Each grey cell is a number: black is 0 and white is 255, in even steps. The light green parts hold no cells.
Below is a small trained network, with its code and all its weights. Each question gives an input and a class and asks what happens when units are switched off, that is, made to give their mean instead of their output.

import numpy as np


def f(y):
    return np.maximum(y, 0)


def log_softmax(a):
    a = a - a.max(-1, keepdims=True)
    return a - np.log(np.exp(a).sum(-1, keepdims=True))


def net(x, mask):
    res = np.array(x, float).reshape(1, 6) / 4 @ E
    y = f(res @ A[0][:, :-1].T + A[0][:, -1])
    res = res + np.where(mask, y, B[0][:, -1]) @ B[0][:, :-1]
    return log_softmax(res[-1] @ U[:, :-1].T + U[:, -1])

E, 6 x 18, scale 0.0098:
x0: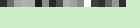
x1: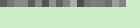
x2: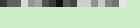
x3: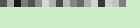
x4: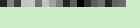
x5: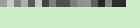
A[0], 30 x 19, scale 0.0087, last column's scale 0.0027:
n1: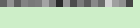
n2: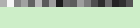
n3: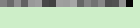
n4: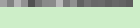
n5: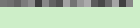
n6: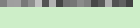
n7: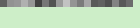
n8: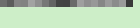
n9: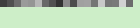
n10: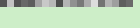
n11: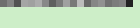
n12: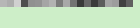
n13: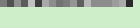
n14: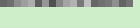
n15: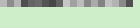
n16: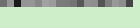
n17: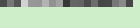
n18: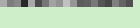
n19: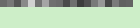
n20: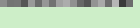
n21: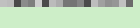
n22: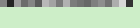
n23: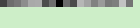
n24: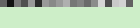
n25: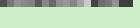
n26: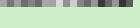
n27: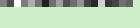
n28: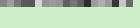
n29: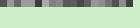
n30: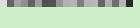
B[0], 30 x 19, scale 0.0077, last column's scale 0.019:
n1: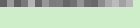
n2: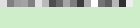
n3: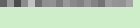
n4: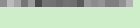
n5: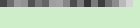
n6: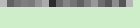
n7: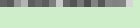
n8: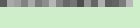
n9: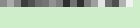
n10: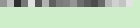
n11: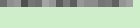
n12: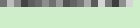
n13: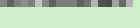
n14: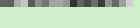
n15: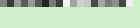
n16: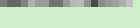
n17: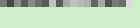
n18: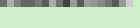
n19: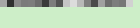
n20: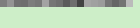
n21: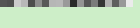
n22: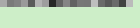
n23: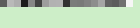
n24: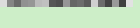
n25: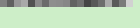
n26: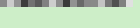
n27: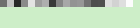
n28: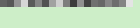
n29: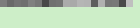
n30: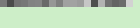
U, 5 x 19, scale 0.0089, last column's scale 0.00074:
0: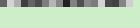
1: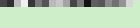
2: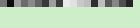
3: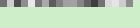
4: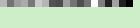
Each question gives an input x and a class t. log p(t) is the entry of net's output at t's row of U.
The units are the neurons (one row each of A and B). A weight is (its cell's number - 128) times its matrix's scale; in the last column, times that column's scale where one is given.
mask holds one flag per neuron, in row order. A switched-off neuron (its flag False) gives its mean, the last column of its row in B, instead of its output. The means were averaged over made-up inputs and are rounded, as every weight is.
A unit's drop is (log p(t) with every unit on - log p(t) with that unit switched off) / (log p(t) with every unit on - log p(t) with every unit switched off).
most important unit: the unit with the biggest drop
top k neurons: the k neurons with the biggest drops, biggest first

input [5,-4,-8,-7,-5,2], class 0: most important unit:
n26
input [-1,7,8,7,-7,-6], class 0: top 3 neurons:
[n9, n23, n27]
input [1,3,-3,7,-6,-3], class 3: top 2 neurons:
[n10, n17]
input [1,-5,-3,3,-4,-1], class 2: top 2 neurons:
[n27, n15]
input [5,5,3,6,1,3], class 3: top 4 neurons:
[n10, n21, n28, n1]
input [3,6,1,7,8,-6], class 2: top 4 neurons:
[n17, n19, n27, n29]
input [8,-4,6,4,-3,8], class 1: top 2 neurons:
[n5, n25]
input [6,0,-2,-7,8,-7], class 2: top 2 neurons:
[n19, n17]
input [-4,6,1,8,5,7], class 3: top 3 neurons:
[n10, n16, n1]
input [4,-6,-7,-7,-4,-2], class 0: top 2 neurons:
[n26, n18]
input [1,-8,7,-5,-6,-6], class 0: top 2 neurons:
[n9, n23]
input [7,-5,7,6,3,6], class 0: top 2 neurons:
[n23, n9]
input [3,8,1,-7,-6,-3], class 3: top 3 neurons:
[n27, n17, n19]
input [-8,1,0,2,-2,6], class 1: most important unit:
n21
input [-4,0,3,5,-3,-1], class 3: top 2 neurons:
[n10, n14]
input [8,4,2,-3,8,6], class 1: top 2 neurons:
[n7, n14]
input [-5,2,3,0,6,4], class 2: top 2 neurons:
[n17, n19]
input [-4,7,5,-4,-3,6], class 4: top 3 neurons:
[n2, n6, n26]
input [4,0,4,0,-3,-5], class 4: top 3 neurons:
[n24, n21, n26]
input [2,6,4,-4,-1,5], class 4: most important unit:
n2
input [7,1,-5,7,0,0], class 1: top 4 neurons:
[n27, n5, n14, n7]
